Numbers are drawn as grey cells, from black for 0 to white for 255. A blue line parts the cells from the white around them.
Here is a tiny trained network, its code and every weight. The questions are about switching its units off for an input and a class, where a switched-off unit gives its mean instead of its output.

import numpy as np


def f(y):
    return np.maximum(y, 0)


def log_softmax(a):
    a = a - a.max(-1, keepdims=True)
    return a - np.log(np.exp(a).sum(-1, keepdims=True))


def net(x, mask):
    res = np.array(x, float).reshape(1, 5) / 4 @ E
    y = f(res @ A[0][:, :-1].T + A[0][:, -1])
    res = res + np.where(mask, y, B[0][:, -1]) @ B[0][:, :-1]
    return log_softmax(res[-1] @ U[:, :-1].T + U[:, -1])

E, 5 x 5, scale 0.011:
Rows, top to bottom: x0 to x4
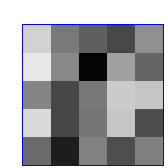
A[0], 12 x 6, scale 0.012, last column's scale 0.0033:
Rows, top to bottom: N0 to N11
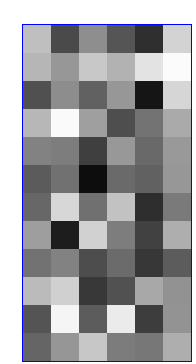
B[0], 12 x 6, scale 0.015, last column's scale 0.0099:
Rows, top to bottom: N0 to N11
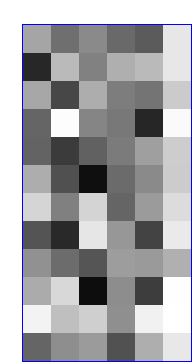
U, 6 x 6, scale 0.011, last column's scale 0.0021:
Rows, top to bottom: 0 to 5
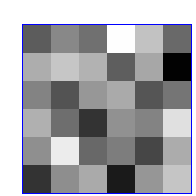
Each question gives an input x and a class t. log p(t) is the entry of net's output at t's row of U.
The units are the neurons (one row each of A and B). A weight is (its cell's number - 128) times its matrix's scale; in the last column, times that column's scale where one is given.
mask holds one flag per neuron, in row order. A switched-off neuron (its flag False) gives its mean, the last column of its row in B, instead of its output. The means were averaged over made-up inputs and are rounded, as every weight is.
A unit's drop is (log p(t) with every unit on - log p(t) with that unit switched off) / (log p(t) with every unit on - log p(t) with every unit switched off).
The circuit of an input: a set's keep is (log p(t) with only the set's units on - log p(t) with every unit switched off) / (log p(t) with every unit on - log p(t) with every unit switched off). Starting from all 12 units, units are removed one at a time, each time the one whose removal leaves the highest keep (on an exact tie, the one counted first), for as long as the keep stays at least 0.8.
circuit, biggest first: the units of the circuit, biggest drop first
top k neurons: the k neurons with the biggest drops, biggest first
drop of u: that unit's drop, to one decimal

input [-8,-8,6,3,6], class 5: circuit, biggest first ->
(N11)
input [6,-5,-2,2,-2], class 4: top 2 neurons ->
(N3 N10)
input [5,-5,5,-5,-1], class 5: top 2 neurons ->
(N10 N9)
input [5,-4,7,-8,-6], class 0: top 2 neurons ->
(N1 N0)
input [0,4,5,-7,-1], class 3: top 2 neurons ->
(N3 N5)
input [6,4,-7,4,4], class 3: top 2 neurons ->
(N5 N8)
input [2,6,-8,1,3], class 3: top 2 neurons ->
(N5 N8)
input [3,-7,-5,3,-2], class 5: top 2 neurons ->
(N9 N10)
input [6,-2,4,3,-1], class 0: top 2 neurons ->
(N1 N3)
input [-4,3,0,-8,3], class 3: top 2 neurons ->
(N3 N5)
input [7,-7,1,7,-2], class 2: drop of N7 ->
0.3
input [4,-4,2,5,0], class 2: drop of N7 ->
0.2
